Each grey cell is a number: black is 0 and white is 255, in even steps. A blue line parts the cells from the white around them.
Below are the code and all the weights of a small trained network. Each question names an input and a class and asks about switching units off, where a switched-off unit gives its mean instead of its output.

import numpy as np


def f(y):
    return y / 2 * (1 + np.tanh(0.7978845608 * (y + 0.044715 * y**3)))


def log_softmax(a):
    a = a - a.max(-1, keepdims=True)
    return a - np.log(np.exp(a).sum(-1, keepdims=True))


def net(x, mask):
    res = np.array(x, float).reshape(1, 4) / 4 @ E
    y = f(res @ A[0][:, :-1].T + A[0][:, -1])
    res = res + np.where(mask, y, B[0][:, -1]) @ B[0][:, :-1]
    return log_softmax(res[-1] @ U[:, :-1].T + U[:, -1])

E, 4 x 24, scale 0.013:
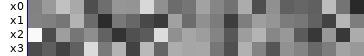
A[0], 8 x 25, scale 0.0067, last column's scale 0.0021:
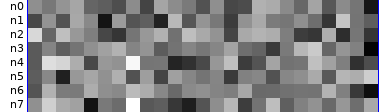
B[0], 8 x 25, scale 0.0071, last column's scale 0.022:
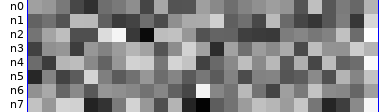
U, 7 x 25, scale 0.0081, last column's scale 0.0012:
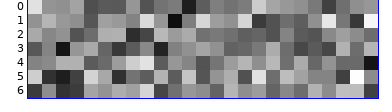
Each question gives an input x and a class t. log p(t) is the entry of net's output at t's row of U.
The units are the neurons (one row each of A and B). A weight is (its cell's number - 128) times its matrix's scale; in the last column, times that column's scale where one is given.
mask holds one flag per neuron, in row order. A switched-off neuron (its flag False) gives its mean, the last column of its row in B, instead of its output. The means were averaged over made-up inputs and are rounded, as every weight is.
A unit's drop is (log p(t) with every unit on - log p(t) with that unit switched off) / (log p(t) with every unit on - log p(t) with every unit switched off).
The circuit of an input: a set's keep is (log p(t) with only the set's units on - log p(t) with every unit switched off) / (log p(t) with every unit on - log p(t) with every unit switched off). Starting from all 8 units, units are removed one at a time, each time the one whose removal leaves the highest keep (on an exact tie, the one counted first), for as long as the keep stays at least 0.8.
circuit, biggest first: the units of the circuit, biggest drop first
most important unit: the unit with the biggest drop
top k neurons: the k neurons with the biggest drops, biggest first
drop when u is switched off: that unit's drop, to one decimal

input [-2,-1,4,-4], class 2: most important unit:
n7
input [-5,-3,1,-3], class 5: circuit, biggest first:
(n7 n2)
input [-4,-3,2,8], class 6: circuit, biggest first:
(n1 n5)
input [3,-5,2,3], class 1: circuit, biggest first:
(n6 n7)
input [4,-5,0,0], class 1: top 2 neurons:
(n7 n6)
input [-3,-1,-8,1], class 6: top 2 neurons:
(n3 n5)
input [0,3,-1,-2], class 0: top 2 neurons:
(n4 n3)
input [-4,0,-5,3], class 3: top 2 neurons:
(n1 n2)
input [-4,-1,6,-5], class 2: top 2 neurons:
(n2 n7)
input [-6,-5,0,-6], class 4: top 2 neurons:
(n4 n2)
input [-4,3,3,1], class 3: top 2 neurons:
(n7 n2)
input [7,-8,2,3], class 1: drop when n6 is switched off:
0.1
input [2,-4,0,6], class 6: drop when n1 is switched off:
0.1
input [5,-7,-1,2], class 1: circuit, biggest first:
(n7)
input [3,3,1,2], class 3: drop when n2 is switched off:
0.3
